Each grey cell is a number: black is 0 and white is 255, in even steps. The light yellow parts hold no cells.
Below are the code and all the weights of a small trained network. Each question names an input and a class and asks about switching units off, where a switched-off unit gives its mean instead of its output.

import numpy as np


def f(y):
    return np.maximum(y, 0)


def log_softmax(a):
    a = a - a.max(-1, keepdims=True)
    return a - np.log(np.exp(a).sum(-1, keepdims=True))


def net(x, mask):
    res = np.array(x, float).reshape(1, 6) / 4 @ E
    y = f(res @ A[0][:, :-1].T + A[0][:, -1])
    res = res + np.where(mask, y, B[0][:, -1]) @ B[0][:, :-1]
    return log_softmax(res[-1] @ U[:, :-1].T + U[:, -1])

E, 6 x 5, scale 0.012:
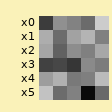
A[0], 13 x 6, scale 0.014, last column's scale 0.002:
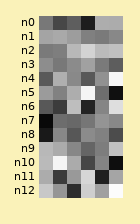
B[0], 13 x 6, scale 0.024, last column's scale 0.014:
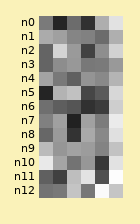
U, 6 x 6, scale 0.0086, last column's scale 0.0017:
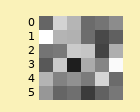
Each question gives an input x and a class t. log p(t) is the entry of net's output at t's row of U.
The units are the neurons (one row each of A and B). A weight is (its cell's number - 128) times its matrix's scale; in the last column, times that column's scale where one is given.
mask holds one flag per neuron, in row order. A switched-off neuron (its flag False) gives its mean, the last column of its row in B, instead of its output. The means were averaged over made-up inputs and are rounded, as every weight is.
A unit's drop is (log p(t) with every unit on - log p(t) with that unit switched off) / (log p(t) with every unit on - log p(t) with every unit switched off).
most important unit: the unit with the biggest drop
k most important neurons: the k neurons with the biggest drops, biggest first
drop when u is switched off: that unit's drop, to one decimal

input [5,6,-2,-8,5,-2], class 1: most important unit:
n10
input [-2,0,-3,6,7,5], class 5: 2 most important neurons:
(n0 n8)
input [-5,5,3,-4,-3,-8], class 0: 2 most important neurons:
(n2 n5)
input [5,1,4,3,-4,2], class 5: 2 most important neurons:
(n0 n6)
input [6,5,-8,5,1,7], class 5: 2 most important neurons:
(n0 n6)
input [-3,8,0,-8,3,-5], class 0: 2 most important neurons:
(n5 n2)
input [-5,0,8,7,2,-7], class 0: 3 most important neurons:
(n2 n5 n12)
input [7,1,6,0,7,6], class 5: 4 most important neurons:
(n0 n6 n11 n2)
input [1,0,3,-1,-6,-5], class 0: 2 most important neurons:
(n2 n5)
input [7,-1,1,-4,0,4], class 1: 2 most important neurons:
(n10 n9)
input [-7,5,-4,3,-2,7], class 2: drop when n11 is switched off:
0.3
